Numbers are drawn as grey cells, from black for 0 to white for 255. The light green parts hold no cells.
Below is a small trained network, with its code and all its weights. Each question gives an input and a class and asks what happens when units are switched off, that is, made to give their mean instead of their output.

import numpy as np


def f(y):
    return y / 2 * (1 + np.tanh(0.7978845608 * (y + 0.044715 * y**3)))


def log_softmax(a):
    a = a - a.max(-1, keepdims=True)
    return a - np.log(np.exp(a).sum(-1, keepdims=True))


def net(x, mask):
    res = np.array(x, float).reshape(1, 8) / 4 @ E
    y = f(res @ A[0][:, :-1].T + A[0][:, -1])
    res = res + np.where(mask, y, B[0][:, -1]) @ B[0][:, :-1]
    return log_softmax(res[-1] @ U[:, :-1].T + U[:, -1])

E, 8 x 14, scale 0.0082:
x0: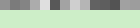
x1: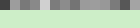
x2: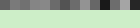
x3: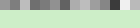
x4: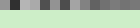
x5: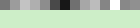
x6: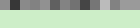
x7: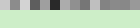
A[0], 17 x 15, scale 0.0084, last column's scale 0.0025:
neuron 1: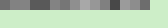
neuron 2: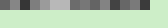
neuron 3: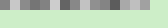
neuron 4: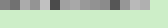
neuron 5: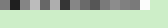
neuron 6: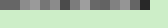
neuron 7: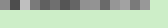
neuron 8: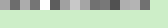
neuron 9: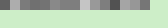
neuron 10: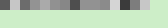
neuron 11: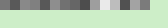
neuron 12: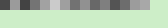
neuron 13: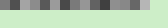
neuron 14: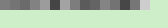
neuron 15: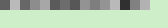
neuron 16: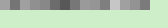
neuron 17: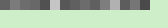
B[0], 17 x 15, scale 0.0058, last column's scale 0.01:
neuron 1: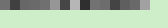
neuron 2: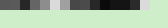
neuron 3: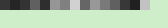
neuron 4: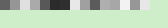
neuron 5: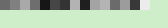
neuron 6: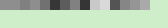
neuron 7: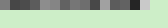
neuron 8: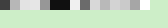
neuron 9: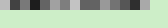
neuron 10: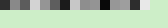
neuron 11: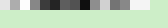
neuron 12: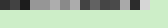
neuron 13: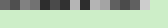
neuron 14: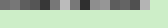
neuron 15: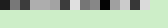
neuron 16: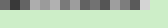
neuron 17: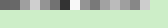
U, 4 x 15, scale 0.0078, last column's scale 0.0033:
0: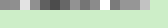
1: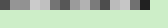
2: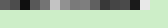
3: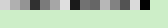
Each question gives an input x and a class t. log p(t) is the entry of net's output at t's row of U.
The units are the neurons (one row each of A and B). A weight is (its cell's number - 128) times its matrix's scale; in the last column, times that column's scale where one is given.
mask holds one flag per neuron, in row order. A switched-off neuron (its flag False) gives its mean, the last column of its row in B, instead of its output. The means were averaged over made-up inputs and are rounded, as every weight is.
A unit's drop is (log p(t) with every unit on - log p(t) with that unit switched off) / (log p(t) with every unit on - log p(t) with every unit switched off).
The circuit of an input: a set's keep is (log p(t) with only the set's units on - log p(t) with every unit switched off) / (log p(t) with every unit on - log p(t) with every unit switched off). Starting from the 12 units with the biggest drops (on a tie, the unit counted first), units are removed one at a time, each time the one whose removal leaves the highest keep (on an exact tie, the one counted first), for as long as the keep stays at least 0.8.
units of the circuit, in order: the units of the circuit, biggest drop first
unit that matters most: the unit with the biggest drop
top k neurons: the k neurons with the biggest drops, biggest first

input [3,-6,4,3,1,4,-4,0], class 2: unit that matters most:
neuron 11
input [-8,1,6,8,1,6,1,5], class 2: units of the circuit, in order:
[neuron 8; neuron 7]
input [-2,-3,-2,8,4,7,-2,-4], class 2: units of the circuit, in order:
[neuron 8; neuron 3]
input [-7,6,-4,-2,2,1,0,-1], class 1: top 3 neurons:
[neuron 10; neuron 15; neuron 13]
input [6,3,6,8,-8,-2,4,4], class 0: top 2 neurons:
[neuron 15; neuron 10]
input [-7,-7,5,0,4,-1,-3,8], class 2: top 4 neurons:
[neuron 8; neuron 11; neuron 4; neuron 7]
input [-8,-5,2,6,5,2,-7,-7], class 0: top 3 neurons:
[neuron 2; neuron 17; neuron 6]
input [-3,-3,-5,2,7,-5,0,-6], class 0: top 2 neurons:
[neuron 5; neuron 17]
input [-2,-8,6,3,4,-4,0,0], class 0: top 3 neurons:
[neuron 2; neuron 12; neuron 5]
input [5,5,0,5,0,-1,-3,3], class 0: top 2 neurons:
[neuron 15; neuron 10]
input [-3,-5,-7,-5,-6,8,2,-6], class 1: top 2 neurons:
[neuron 10; neuron 15]
